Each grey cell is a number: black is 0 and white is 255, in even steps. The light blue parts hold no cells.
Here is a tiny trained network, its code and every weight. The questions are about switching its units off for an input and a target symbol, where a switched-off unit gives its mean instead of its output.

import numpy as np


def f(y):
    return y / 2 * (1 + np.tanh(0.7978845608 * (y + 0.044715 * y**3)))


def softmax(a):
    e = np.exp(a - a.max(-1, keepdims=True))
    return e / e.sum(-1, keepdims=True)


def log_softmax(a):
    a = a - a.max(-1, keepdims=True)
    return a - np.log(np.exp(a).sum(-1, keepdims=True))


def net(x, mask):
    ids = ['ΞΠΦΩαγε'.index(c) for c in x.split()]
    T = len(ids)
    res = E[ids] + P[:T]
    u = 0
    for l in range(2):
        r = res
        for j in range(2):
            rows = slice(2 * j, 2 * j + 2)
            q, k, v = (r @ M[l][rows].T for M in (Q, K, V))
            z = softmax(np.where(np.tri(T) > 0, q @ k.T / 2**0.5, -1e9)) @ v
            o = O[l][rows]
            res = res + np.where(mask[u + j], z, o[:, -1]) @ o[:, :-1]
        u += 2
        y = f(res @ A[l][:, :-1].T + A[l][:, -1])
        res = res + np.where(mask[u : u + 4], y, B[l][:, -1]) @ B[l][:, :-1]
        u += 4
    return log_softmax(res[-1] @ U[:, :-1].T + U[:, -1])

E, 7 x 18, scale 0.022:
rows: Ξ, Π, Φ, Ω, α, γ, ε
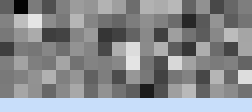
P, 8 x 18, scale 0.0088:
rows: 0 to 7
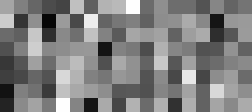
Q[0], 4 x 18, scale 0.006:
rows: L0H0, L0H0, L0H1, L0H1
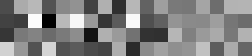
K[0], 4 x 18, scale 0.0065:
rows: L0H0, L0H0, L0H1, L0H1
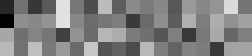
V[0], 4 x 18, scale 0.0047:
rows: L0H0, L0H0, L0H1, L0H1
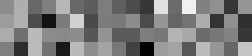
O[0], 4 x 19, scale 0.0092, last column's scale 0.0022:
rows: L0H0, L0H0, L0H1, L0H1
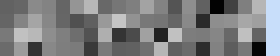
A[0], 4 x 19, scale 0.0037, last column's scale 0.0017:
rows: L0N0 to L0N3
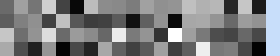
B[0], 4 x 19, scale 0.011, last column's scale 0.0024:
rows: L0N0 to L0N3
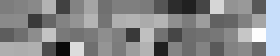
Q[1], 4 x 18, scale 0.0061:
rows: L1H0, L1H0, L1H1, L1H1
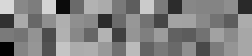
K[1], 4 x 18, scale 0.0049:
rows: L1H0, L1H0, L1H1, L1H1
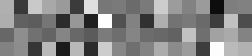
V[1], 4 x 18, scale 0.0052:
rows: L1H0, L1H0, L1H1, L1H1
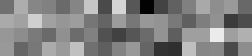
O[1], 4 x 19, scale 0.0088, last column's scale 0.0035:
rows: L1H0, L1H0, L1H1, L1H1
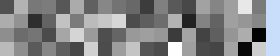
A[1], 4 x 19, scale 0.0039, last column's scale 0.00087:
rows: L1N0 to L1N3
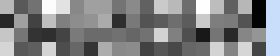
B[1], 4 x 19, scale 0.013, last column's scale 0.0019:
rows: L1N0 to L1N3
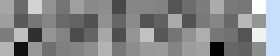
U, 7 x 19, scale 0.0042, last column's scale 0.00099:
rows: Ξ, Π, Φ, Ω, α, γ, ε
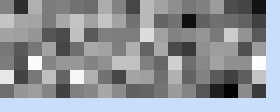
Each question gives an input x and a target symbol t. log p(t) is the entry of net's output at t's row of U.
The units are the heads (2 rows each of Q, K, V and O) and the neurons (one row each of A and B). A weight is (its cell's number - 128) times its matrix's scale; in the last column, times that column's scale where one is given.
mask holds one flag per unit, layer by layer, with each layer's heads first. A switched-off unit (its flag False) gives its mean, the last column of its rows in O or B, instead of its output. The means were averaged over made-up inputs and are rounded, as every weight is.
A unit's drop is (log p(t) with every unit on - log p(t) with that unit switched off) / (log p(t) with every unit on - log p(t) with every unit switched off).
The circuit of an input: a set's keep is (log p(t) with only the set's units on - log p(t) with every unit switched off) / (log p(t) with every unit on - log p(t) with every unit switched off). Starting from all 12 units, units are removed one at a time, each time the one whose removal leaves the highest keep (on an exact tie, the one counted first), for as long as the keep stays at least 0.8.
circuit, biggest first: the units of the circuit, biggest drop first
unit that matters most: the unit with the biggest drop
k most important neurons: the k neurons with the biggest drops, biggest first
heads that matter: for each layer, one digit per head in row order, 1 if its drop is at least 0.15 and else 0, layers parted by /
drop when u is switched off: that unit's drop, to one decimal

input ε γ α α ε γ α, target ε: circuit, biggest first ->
(L0H0; L0H1)
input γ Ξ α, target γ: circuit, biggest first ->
(L1H1; L0H0)
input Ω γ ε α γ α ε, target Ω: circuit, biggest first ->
(L0H1)
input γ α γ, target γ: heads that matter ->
10 / 01
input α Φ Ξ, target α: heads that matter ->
11 / 00
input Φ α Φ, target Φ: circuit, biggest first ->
(L1H1; L0H0)
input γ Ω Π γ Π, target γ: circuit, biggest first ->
(L0H0; L1H1)
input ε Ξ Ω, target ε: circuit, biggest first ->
(L0H1; L0H0)
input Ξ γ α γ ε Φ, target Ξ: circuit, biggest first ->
(L0H0; L1H0; L1H1; L0H1)
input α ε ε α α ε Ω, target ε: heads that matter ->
10 / 00
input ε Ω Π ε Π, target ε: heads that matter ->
11 / 00
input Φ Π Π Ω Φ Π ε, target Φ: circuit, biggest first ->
(L1H1; L1H0)
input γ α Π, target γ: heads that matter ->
10 / 01
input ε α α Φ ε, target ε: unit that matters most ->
L0H0
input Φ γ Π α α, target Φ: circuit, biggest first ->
(L1H1; L0H0; L1H0)
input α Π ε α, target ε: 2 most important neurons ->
(L0N2; L1N0)
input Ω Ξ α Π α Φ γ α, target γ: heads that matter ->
10 / 00
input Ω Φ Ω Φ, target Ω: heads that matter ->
01 / 00
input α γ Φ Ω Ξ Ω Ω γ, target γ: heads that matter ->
10 / 00
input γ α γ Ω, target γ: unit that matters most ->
L0H0
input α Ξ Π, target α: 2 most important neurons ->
(L1N2; L0N2)
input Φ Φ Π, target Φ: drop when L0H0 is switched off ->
0.5
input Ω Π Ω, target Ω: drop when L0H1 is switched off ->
0.7
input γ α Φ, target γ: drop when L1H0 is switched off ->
0.2
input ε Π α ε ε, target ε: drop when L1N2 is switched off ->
0.0
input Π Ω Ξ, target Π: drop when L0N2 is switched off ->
0.1
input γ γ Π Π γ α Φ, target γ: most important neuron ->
(L0N1)
